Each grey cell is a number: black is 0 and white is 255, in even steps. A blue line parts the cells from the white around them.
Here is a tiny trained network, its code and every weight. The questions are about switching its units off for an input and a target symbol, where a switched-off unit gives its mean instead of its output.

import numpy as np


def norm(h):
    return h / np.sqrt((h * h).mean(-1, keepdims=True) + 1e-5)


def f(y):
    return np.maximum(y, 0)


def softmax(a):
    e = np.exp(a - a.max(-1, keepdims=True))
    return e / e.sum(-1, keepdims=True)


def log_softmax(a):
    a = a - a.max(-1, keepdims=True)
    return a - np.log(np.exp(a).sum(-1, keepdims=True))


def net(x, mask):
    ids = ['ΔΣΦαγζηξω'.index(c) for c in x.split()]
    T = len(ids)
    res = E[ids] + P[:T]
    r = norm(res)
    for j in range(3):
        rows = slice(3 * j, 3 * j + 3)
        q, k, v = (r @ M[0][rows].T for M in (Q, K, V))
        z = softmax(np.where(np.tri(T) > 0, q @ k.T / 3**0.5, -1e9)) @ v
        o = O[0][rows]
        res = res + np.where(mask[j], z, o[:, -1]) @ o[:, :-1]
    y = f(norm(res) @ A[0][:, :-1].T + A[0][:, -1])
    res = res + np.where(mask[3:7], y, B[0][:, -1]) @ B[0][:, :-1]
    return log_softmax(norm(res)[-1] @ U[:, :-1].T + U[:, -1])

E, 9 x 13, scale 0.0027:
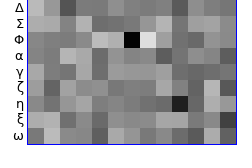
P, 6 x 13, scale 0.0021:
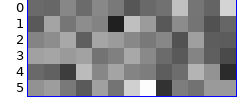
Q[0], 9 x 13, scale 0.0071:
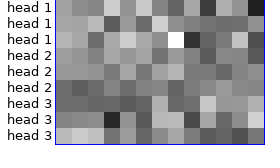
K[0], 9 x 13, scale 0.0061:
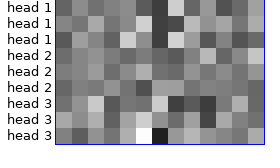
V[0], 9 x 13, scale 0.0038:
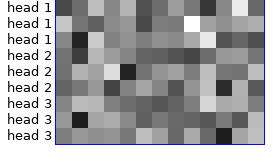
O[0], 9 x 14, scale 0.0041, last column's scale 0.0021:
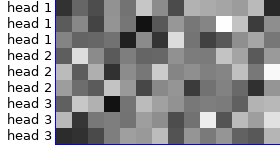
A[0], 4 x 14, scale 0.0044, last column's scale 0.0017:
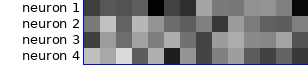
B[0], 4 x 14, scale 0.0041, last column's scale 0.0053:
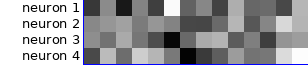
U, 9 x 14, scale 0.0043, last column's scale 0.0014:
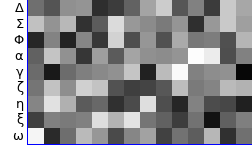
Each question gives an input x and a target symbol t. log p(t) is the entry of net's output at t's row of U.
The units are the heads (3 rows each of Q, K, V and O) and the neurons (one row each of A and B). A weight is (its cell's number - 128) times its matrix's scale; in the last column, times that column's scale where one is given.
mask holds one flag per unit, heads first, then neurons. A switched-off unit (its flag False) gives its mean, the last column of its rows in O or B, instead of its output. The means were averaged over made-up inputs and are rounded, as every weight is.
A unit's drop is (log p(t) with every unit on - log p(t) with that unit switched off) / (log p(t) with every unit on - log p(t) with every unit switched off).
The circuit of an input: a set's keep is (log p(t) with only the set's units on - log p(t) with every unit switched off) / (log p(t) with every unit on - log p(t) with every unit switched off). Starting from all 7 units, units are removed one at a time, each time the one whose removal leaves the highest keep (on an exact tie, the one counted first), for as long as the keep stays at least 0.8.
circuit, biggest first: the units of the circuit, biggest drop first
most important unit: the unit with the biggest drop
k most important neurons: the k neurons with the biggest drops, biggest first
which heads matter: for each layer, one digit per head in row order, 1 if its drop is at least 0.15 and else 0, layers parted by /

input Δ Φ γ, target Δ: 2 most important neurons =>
neuron 3; neuron 4
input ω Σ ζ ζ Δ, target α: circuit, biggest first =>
head 1; neuron 4
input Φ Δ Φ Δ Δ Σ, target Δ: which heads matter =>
110
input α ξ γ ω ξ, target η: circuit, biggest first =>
head 3
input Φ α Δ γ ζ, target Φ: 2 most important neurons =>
neuron 1; neuron 4
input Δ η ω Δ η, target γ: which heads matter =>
101
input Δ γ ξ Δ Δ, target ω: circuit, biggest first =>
neuron 4; head 3
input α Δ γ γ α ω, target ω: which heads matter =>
001
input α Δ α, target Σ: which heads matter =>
100
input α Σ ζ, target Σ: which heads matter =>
100
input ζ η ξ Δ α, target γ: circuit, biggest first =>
head 1; neuron 4
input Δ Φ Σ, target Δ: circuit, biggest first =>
head 1; neuron 3; neuron 4
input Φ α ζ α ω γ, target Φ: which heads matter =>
110
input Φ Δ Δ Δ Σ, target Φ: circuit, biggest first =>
head 1; neuron 1
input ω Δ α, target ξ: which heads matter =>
001
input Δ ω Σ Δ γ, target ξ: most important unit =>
head 3
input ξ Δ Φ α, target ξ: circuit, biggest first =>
head 3; head 1; head 2; neuron 4
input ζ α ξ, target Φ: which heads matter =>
100
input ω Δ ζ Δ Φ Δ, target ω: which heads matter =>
011
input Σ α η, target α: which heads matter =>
100
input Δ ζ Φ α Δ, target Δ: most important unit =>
head 1
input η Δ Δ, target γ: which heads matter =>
001
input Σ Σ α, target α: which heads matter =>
100
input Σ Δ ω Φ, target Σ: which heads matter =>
010
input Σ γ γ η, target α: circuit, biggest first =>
head 1; head 2
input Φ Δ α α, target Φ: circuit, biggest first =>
head 1; head 2; neuron 1
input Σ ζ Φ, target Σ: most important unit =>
head 2
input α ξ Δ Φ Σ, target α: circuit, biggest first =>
head 2; neuron 4
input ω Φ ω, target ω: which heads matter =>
111
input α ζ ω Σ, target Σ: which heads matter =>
100
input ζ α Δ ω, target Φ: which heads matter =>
100
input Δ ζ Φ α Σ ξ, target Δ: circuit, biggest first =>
head 2; head 1; neuron 3; neuron 4
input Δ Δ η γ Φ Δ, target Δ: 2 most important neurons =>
neuron 3; neuron 4
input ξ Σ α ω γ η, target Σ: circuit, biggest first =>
head 1
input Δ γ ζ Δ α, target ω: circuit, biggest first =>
neuron 4; head 3
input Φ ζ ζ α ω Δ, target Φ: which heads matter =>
110
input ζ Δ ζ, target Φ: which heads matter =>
100
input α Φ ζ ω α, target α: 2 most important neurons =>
neuron 4; neuron 1
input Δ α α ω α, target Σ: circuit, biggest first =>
head 1; neuron 4
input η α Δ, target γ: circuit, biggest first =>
head 3
